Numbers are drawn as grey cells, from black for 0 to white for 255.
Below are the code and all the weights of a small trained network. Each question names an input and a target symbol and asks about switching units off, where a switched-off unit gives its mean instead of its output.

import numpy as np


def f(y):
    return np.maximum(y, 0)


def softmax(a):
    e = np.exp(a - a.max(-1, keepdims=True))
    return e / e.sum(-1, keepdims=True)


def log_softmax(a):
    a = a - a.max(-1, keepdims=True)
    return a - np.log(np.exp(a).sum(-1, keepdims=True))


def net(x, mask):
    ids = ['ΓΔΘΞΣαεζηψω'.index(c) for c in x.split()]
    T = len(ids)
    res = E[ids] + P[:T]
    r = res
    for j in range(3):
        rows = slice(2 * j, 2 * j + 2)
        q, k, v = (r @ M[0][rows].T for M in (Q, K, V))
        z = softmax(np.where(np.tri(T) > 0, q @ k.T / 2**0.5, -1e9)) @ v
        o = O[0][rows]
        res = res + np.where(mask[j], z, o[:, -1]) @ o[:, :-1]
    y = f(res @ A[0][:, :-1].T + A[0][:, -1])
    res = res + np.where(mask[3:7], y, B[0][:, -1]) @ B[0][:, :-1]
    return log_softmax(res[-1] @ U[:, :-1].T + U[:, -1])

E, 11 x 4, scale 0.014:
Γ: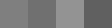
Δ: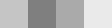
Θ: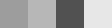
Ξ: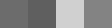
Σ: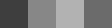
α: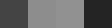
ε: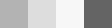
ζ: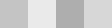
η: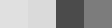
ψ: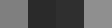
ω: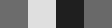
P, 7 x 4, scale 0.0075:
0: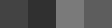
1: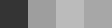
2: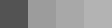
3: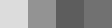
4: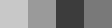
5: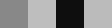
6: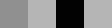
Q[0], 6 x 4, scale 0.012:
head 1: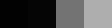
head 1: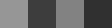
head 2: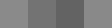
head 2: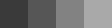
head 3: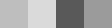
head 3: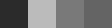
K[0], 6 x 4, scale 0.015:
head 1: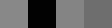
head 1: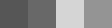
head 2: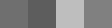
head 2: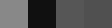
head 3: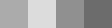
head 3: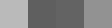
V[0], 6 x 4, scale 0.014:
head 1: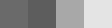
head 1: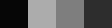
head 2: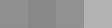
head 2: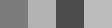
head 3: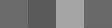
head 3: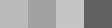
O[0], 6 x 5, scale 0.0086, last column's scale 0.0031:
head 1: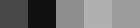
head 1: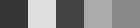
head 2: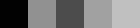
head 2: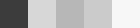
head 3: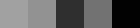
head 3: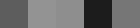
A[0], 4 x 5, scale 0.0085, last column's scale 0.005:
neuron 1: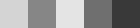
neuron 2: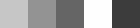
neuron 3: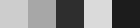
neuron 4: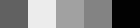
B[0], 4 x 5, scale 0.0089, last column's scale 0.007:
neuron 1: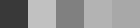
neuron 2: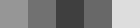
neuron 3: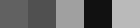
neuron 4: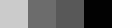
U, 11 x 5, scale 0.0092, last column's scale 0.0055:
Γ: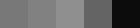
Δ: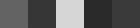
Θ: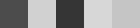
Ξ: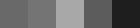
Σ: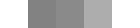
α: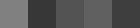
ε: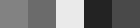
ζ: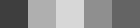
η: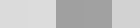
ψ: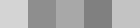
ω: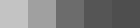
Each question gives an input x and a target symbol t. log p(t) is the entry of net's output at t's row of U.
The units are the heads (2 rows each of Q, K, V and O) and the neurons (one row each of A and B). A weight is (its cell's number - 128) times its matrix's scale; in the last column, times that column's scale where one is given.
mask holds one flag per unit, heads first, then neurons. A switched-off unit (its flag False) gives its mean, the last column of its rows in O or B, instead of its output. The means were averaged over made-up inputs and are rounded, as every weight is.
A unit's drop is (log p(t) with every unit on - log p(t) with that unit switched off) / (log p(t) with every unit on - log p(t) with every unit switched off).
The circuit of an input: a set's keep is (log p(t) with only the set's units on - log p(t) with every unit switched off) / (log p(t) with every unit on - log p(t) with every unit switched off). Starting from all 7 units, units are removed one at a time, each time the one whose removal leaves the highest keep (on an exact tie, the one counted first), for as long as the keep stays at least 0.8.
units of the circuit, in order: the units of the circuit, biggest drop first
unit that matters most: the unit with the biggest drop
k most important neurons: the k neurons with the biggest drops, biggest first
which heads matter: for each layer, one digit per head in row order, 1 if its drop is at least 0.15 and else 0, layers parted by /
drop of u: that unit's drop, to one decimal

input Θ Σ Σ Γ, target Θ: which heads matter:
100
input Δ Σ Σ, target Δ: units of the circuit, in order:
head 1
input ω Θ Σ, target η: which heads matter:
110
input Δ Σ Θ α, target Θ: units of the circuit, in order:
head 1; head 2
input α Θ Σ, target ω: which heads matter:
100
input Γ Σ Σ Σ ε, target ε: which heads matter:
001
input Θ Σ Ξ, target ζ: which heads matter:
110
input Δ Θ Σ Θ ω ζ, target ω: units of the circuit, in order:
neuron 4; head 1; neuron 3
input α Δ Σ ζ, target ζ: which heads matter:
101
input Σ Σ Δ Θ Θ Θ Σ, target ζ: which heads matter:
111
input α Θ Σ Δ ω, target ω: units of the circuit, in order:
neuron 4; head 1
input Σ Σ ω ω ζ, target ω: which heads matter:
110
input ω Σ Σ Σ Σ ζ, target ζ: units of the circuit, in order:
head 3; head 2
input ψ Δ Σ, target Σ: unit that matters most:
head 3
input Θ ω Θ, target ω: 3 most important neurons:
neuron 4; neuron 3; neuron 2
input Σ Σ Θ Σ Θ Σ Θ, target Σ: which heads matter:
100
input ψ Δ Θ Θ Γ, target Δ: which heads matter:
100
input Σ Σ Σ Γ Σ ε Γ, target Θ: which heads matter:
100
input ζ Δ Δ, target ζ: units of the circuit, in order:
head 1; neuron 4; head 2
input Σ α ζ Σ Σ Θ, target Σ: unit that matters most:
head 1
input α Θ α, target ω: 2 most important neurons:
neuron 4; neuron 1
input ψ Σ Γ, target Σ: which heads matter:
011
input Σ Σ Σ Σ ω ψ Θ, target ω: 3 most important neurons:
neuron 3; neuron 2; neuron 4
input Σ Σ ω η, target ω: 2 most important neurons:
neuron 4; neuron 3
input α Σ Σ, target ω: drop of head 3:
0.1
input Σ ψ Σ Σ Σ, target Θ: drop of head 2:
-0.1
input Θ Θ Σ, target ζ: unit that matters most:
head 1
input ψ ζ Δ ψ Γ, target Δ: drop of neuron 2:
0.0
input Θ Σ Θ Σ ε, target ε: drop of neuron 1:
-0.1
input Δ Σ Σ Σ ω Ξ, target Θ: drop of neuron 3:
0.3
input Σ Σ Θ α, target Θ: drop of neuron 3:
0.1
